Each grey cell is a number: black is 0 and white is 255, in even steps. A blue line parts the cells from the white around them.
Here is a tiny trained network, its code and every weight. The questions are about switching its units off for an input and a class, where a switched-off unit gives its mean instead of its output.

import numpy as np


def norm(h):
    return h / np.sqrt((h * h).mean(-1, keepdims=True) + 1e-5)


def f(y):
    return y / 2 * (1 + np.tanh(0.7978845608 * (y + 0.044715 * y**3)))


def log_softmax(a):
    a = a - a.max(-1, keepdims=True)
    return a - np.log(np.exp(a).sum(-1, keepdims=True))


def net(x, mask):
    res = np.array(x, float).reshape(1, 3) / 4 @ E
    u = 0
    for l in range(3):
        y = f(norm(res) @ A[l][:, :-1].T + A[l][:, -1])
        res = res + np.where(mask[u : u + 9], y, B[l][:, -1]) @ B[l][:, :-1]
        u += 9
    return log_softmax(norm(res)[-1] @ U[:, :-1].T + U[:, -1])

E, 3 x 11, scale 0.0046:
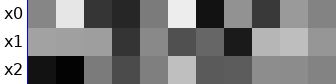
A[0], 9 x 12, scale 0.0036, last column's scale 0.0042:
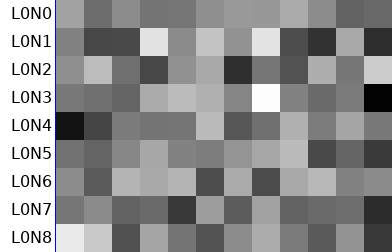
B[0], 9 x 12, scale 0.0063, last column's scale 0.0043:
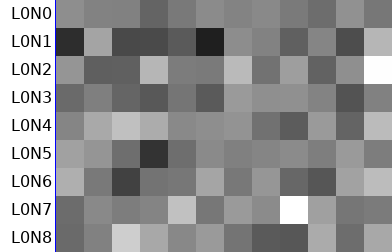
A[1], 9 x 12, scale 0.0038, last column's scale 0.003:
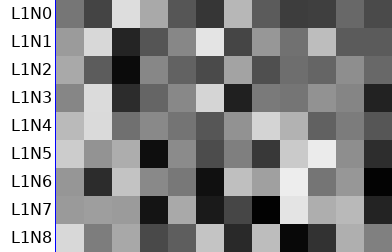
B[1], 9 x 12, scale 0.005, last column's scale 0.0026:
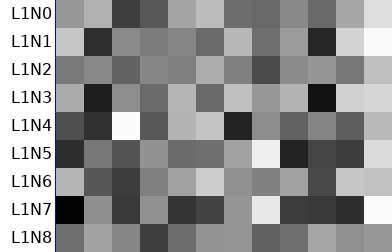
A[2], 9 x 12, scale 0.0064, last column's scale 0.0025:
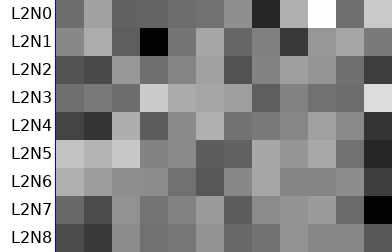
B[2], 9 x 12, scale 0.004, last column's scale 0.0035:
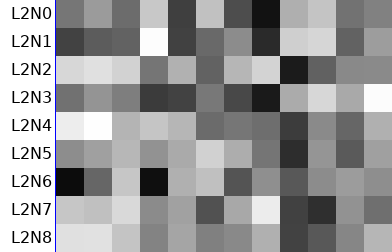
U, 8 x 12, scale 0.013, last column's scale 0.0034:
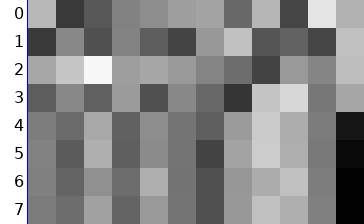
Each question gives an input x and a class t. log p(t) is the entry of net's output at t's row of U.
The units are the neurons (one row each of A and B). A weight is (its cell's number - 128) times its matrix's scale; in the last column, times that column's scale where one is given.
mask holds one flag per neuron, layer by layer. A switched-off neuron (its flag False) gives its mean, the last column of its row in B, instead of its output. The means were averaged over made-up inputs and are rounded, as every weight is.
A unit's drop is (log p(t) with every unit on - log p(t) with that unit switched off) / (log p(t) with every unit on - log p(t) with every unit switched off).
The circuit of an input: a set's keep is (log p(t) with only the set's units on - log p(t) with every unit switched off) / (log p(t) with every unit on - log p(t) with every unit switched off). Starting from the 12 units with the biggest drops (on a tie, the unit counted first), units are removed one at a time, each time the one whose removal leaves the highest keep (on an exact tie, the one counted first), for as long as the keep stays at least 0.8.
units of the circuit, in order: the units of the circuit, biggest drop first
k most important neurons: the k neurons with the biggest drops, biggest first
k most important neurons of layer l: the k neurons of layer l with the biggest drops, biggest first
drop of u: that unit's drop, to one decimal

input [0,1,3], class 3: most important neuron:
[L0N4]
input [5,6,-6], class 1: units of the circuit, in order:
[L1N7, L1N5]
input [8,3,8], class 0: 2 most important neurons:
[L1N1, L1N3]
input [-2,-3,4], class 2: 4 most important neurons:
[L0N2, L1N7, L1N5, L2N4]
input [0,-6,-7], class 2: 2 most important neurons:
[L1N7, L0N8]
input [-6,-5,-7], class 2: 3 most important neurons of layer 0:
[L0N2, L0N8, L0N7]
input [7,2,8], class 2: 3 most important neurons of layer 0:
[L0N6, L0N4, L0N5]
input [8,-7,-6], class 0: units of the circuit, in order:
[L1N1, L1N3]
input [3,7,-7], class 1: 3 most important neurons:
[L1N7, L1N5, L0N4]
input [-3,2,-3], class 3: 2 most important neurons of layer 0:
[L0N6, L0N2]
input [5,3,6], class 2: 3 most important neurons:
[L0N6, L2N4, L0N4]
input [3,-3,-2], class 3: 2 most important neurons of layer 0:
[L0N2, L0N6]
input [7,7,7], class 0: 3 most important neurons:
[L1N3, L1N1, L0N8]
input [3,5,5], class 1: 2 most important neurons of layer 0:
[L0N8, L0N6]
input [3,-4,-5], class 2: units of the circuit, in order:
[L0N8]
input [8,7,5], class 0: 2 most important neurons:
[L1N3, L1N1]
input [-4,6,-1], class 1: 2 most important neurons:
[L1N7, L0N2]
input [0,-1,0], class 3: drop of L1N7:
0.2
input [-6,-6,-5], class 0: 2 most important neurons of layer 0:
[L0N4, L0N5]
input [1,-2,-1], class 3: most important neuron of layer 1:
[L1N7]
